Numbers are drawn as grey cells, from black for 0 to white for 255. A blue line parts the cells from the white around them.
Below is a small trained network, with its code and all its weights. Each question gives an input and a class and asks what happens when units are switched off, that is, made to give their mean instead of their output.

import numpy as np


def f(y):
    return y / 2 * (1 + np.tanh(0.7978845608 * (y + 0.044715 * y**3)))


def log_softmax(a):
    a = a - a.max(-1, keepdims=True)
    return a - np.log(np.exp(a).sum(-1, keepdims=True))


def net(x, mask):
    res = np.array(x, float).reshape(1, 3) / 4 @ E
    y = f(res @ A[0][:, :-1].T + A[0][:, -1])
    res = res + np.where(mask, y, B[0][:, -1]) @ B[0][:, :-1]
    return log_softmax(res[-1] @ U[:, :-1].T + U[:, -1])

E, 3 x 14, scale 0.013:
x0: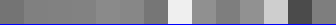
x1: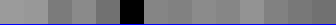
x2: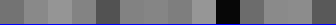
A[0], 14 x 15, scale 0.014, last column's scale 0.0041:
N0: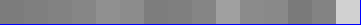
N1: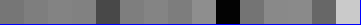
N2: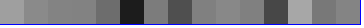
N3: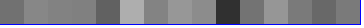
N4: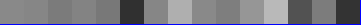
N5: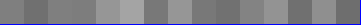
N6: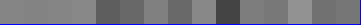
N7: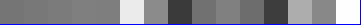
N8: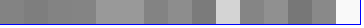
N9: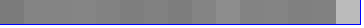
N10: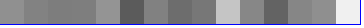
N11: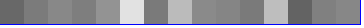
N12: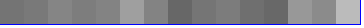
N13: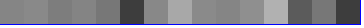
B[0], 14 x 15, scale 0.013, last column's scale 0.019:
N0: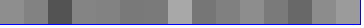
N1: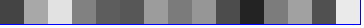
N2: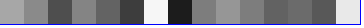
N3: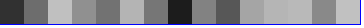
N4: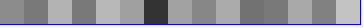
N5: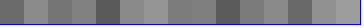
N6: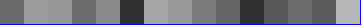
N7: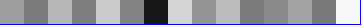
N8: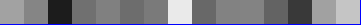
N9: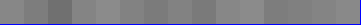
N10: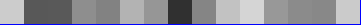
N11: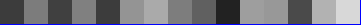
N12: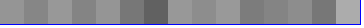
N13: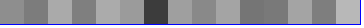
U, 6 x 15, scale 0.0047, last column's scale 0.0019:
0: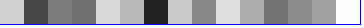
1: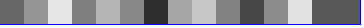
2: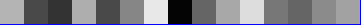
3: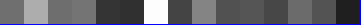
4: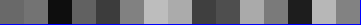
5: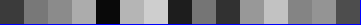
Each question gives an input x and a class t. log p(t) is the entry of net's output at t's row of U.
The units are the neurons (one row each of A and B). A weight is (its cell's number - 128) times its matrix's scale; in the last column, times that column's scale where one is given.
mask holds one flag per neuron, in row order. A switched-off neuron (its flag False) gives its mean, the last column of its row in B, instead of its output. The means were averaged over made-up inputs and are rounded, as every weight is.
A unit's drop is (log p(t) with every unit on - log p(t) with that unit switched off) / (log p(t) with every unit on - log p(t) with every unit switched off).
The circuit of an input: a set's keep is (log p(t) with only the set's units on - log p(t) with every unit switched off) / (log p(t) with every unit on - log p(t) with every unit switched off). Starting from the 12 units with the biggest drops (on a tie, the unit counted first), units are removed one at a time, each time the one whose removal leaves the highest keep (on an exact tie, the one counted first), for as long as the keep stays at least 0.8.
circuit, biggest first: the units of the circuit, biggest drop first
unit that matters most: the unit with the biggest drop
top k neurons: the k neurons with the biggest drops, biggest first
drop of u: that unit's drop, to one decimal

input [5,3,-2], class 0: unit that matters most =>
N1
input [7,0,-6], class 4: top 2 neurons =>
[N11, N7]
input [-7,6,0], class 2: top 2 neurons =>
[N10, N1]
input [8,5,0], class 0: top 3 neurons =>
[N1, N6, N3]
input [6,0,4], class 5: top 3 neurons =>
[N7, N11, N3]
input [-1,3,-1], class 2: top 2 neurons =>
[N7, N1]
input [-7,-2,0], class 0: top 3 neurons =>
[N7, N1, N3]
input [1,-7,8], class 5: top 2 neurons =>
[N11, N3]
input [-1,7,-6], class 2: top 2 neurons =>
[N2, N7]
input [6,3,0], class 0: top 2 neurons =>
[N1, N6]
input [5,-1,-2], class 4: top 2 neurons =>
[N7, N11]
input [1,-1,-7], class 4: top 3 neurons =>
[N7, N8, N4]
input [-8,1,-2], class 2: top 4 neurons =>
[N2, N4, N10, N13]
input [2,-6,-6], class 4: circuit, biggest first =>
[N11]
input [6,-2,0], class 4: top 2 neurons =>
[N1, N11]
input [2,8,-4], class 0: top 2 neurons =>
[N4, N13]
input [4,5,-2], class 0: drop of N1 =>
0.1
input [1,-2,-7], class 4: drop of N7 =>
0.2
